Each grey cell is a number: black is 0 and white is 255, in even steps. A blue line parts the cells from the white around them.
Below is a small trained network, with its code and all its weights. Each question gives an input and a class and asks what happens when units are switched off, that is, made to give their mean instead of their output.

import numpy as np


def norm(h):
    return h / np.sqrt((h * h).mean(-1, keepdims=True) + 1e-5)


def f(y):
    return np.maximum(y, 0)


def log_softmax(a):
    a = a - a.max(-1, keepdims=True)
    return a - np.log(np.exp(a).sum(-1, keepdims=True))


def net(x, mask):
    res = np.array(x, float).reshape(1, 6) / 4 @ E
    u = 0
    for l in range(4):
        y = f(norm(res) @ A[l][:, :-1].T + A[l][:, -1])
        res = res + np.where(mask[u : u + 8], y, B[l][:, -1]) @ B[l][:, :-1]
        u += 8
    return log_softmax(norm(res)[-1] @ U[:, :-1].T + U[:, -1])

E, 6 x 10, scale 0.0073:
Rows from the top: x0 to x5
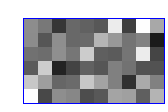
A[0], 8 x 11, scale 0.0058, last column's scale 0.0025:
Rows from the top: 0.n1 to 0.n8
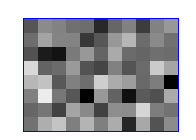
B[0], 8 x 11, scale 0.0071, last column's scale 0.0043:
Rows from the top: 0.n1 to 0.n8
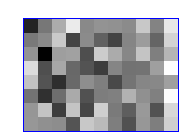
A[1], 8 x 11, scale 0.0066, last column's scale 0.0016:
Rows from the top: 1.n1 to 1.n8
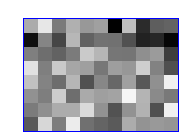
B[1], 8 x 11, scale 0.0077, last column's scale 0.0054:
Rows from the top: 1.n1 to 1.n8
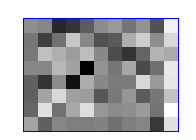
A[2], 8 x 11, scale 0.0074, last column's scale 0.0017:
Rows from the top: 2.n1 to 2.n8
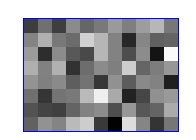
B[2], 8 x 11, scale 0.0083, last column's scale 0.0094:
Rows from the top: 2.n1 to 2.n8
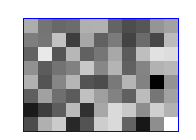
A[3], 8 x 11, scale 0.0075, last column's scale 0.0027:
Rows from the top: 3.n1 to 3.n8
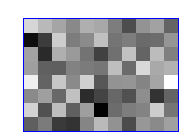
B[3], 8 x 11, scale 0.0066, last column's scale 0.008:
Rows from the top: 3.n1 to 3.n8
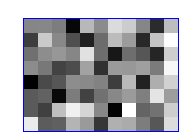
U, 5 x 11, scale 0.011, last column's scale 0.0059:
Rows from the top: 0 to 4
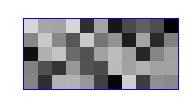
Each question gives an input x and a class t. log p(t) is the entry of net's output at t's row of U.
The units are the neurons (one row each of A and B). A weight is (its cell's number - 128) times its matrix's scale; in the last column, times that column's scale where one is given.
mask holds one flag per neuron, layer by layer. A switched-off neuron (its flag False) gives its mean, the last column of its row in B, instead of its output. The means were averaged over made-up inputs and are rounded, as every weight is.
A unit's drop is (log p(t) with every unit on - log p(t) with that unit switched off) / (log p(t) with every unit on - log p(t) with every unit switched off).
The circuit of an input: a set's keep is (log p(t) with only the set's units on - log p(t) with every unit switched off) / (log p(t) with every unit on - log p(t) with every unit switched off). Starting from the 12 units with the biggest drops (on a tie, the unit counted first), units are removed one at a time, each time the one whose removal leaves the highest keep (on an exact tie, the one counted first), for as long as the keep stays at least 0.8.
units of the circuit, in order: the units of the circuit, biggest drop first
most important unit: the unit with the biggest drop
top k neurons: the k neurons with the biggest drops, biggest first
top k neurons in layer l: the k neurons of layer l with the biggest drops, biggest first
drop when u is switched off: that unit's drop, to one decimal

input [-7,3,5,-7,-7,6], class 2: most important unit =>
2.n8
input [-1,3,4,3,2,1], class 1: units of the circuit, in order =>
(0.n8 3.n5)
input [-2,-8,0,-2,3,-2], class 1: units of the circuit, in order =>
(2.n7 1.n7)
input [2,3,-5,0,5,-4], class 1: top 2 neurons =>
(0.n8 1.n3)
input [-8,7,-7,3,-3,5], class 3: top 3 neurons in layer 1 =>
(1.n1 1.n5 1.n7)
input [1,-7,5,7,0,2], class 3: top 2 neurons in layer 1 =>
(1.n6 1.n7)
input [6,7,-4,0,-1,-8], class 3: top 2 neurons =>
(0.n6 1.n7)
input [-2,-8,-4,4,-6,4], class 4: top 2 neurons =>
(0.n4 1.n7)
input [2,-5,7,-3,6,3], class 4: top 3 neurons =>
(2.n8 3.n5 2.n3)
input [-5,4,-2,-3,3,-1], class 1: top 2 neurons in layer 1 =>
(1.n1 1.n2)
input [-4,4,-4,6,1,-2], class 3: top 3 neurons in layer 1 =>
(1.n1 1.n7 1.n6)
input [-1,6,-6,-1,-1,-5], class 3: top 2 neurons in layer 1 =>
(1.n7 1.n6)
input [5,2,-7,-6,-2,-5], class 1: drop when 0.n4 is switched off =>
0.2
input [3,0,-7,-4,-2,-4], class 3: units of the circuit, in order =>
(2.n8)
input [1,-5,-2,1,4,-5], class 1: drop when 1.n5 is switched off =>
0.0
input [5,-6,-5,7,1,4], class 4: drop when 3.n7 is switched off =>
0.2
